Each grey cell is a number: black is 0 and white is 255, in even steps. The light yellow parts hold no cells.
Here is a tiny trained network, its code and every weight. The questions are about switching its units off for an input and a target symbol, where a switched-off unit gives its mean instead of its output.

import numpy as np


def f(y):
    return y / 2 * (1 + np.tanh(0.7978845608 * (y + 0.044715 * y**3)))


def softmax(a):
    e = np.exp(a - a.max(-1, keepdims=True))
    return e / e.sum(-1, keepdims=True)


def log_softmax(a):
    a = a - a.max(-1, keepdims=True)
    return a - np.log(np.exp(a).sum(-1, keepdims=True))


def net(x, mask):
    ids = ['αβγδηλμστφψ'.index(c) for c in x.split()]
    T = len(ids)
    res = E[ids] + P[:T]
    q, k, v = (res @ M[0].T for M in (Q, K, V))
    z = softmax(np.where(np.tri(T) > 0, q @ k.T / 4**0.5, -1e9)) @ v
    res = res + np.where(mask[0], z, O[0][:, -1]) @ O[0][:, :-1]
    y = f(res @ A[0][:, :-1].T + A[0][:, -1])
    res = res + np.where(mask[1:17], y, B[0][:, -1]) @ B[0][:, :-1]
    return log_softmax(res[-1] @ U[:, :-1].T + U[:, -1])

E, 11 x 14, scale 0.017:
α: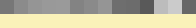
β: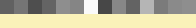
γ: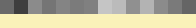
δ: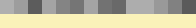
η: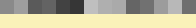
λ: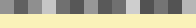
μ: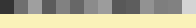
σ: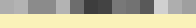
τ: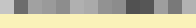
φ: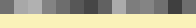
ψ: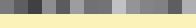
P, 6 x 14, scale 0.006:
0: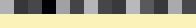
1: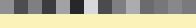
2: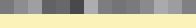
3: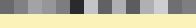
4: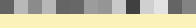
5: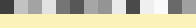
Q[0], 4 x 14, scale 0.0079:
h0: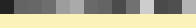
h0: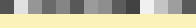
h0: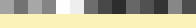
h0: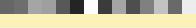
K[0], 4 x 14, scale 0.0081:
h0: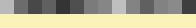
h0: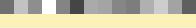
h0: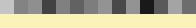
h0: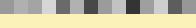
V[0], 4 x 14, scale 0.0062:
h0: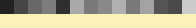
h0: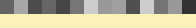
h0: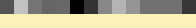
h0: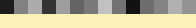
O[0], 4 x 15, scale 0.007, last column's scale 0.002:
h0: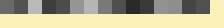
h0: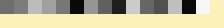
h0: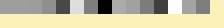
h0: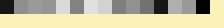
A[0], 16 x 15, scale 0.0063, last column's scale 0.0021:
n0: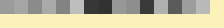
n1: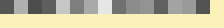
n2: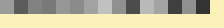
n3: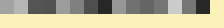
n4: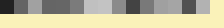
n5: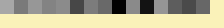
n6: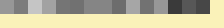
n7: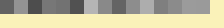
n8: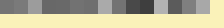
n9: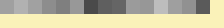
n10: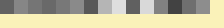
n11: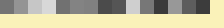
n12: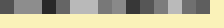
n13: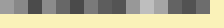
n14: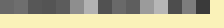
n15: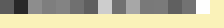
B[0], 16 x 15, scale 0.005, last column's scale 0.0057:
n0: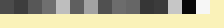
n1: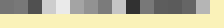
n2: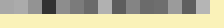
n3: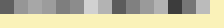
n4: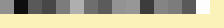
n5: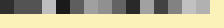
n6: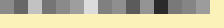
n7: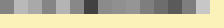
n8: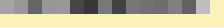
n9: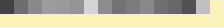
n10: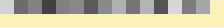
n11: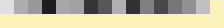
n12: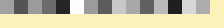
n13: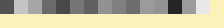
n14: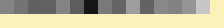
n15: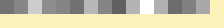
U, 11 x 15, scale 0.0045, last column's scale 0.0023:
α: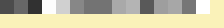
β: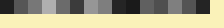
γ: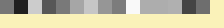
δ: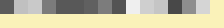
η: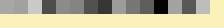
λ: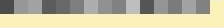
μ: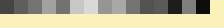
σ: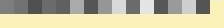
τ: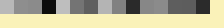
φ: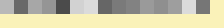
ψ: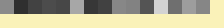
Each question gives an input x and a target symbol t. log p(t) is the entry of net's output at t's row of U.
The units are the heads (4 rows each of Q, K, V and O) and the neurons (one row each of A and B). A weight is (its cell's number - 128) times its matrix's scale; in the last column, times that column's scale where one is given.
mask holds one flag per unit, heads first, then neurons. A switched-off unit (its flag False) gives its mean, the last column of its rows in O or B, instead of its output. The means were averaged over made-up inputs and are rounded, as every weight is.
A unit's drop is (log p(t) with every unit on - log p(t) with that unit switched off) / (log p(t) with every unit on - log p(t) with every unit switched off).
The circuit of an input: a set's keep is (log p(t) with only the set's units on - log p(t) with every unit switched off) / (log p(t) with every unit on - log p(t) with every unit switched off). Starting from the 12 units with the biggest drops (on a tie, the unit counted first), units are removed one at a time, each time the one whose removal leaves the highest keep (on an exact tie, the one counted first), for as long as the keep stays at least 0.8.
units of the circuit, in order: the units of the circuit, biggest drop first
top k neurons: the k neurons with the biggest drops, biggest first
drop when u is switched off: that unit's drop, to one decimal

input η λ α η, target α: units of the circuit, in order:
(h0; n1)
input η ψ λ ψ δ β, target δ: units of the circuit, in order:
(h0; n13; n0)
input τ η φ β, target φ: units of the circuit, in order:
(h0; n12)
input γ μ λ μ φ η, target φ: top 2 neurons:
(n12; n0)
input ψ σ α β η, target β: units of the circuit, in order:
(h0)
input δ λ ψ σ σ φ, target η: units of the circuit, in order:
(h0; n11)
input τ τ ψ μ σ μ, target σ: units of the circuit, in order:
(h0; n10)
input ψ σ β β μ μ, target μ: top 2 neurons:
(n1; n12)
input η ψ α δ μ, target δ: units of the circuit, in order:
(h0; n0; n4)
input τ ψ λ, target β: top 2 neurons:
(n5; n12)
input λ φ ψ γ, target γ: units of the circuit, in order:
(h0; n15; n4)
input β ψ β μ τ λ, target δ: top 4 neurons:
(n15; n0; n4; n1)
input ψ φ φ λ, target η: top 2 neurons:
(n11; n0)
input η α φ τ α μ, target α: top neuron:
(n1)
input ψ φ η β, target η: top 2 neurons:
(n11; n7)
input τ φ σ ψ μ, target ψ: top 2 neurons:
(n4; n12)
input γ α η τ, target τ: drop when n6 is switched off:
0.0
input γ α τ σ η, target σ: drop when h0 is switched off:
0.9
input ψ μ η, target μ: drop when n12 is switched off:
0.3
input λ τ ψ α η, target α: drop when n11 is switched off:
0.1
